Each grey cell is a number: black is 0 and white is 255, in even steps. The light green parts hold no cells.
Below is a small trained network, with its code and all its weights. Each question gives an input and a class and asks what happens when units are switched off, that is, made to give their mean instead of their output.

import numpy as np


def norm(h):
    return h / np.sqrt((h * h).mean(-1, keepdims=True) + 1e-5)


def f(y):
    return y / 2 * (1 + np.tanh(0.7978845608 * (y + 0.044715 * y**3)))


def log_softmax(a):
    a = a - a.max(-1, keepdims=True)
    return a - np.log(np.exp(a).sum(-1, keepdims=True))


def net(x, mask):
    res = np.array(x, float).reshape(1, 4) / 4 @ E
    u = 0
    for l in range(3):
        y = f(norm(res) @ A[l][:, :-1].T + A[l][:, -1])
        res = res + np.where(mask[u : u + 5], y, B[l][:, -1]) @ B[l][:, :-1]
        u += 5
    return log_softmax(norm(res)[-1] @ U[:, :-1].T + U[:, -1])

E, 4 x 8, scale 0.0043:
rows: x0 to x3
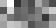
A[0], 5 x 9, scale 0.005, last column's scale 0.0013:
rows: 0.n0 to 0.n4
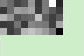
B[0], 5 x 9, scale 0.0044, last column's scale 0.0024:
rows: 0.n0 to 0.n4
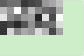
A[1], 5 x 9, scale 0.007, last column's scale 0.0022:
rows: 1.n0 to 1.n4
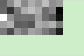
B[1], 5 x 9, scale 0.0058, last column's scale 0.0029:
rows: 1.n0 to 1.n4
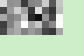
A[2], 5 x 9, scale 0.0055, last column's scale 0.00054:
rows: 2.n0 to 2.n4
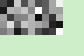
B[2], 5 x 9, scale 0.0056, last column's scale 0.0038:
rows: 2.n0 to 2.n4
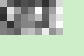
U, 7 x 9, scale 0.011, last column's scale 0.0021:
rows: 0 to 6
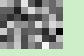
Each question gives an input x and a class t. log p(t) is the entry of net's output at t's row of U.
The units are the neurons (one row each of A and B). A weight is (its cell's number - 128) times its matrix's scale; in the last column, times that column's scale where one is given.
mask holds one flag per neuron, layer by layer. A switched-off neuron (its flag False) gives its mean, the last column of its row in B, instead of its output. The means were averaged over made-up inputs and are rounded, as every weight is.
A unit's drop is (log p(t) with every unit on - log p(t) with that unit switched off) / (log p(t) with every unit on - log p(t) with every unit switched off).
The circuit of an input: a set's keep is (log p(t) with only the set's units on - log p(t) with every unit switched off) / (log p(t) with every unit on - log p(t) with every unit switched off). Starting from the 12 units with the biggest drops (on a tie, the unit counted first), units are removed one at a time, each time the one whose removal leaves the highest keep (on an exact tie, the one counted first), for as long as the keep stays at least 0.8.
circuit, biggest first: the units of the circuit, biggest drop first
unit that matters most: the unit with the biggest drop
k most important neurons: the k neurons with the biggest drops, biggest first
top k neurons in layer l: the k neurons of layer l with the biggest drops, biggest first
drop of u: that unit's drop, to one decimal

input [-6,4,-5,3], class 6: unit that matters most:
1.n0
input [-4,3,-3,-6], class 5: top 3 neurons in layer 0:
(0.n1; 0.n2; 0.n4)
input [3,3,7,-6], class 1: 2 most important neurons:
(2.n4; 2.n2)
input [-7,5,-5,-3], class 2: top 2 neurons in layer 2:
(2.n0; 2.n1)
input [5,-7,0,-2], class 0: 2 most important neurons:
(1.n2; 0.n2)
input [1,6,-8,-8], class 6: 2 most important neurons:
(1.n0; 2.n2)
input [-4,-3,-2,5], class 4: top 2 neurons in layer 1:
(1.n3; 1.n0)
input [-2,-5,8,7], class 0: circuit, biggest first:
(1.n2; 2.n1)
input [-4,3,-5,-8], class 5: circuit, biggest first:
(1.n1; 0.n1)
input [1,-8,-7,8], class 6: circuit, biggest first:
(1.n0; 1.n3)
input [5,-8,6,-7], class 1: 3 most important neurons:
(2.n4; 2.n2; 0.n3)
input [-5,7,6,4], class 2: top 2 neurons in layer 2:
(2.n0; 2.n2)
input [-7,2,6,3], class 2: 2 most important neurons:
(0.n0; 1.n3)
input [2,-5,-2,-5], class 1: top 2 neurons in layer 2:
(2.n4; 2.n1)
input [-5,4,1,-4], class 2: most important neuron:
(0.n0)
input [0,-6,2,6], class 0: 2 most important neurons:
(1.n2; 2.n1)
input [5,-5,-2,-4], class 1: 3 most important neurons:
(2.n2; 0.n3; 2.n4)
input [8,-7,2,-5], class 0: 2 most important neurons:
(1.n2; 0.n2)
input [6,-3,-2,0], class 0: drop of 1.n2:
0.1
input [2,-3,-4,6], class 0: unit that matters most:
2.n1
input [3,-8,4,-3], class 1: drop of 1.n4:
0.0
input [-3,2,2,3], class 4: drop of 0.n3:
0.3
